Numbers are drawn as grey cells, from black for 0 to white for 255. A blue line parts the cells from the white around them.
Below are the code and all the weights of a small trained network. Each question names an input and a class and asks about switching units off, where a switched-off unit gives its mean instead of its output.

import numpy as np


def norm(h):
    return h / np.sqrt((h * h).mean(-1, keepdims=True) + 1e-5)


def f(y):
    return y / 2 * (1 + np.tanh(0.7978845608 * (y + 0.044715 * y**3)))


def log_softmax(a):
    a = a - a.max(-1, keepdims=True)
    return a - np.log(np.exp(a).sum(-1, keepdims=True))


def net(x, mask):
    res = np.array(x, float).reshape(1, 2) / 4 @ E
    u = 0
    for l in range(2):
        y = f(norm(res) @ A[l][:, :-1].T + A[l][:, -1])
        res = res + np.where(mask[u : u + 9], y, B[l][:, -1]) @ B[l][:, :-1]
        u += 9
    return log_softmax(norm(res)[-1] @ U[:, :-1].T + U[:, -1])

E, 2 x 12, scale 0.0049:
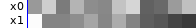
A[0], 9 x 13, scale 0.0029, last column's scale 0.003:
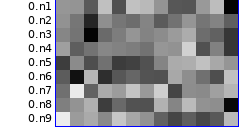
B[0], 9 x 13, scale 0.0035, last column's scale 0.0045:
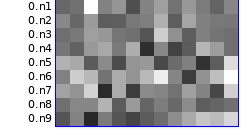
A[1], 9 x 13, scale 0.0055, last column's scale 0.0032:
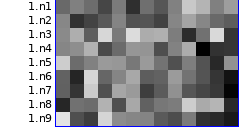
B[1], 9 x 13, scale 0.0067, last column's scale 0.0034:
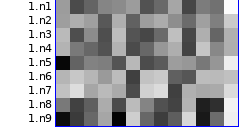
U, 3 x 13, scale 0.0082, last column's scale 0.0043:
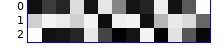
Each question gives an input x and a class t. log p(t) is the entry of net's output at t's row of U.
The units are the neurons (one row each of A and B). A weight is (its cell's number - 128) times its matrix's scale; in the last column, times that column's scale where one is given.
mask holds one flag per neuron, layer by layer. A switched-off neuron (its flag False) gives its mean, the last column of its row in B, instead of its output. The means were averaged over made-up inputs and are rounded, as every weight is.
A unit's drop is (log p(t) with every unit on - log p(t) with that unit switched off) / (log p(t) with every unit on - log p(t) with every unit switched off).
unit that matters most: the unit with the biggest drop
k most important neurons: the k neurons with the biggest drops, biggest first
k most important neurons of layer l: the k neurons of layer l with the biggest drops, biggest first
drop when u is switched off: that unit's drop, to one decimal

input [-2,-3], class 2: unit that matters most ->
1.n3
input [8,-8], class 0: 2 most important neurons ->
[0.n6; 1.n8]
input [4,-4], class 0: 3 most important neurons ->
[0.n6; 1.n6; 1.n7]
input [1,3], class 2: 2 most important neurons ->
[0.n9; 0.n5]
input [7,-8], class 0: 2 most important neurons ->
[0.n6; 1.n8]
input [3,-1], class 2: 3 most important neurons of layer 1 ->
[1.n7; 1.n9; 1.n6]
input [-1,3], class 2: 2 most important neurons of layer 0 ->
[0.n9; 0.n5]
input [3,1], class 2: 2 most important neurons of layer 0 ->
[0.n6; 0.n7]
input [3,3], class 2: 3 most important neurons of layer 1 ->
[1.n9; 1.n7; 1.n8]
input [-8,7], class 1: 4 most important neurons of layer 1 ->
[1.n7; 1.n6; 1.n2; 1.n4]
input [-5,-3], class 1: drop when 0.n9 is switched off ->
1.3
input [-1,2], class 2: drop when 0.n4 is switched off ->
0.0
